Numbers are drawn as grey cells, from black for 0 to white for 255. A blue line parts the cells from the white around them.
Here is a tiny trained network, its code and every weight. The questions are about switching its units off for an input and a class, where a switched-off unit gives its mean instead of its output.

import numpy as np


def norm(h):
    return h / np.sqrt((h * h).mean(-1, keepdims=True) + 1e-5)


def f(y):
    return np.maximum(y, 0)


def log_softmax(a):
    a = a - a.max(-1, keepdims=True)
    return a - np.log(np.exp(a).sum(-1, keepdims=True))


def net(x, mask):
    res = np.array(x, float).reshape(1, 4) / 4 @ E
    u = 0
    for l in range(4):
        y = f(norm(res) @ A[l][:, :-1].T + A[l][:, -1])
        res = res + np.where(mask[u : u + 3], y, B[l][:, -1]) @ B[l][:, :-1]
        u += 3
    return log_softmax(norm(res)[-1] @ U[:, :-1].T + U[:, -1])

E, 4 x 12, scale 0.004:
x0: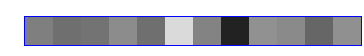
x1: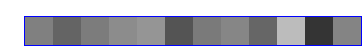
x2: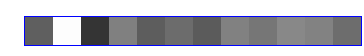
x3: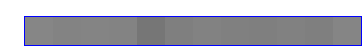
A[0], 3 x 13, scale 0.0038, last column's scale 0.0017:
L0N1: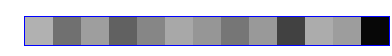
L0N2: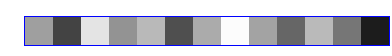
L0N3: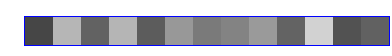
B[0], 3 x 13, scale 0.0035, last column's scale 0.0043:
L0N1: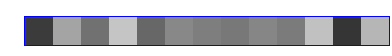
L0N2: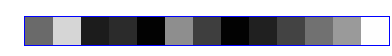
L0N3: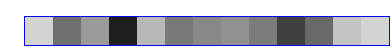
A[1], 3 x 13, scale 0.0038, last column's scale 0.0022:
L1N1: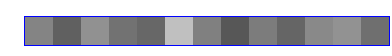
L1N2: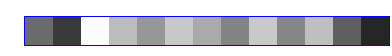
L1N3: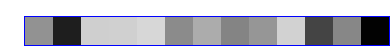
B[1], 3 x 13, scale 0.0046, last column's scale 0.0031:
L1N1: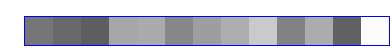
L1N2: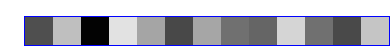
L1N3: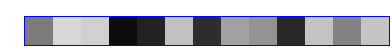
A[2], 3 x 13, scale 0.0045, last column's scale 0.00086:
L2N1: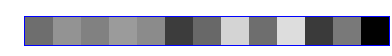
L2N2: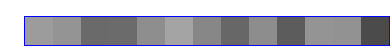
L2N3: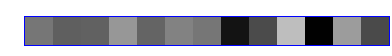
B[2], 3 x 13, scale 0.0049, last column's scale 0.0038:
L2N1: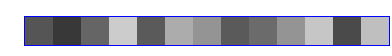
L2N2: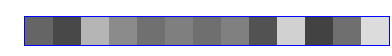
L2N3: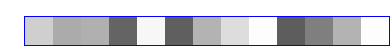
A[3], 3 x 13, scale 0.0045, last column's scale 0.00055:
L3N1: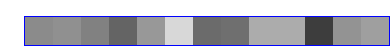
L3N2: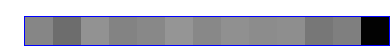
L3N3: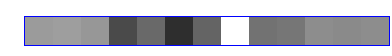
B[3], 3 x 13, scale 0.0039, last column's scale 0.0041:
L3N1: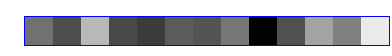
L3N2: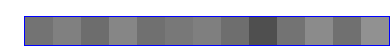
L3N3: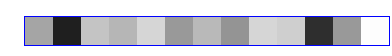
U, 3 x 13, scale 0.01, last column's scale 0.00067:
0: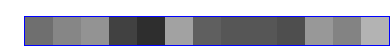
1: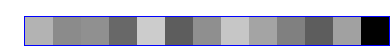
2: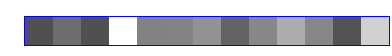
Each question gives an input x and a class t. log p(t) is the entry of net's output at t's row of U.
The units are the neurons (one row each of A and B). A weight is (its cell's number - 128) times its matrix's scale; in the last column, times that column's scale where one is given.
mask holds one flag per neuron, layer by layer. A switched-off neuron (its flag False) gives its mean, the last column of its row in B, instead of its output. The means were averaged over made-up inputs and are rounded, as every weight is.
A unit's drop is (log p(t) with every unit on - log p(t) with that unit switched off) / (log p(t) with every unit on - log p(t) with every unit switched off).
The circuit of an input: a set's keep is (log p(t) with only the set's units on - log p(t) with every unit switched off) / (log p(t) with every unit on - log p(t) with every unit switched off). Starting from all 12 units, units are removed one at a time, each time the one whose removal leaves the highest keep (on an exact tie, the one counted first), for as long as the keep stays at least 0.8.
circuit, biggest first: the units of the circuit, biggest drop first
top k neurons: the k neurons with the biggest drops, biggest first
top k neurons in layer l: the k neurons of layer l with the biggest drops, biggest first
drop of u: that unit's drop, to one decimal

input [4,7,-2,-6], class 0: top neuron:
L1N3
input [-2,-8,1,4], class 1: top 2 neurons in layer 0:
L0N3, L0N2
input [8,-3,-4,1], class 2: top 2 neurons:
L1N2, L0N2
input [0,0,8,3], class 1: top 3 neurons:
L0N3, L1N2, L0N2
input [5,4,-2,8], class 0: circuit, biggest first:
L1N3, L0N2
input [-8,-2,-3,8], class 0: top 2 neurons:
L0N2, L2N3
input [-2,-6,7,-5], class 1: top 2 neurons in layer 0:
L0N2, L0N3
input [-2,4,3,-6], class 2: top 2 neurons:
L2N1, L0N2
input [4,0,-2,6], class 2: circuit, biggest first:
L0N2, L1N2
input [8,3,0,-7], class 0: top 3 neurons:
L0N2, L1N3, L3N1
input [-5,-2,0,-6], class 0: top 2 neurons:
L0N2, L2N3
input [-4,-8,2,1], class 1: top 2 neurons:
L3N3, L0N3
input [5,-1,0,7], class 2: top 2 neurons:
L0N2, L1N1
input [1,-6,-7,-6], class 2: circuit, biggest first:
L1N2
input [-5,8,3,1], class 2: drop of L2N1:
1.0
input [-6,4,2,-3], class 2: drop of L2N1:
0.6
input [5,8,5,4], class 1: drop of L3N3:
0.0
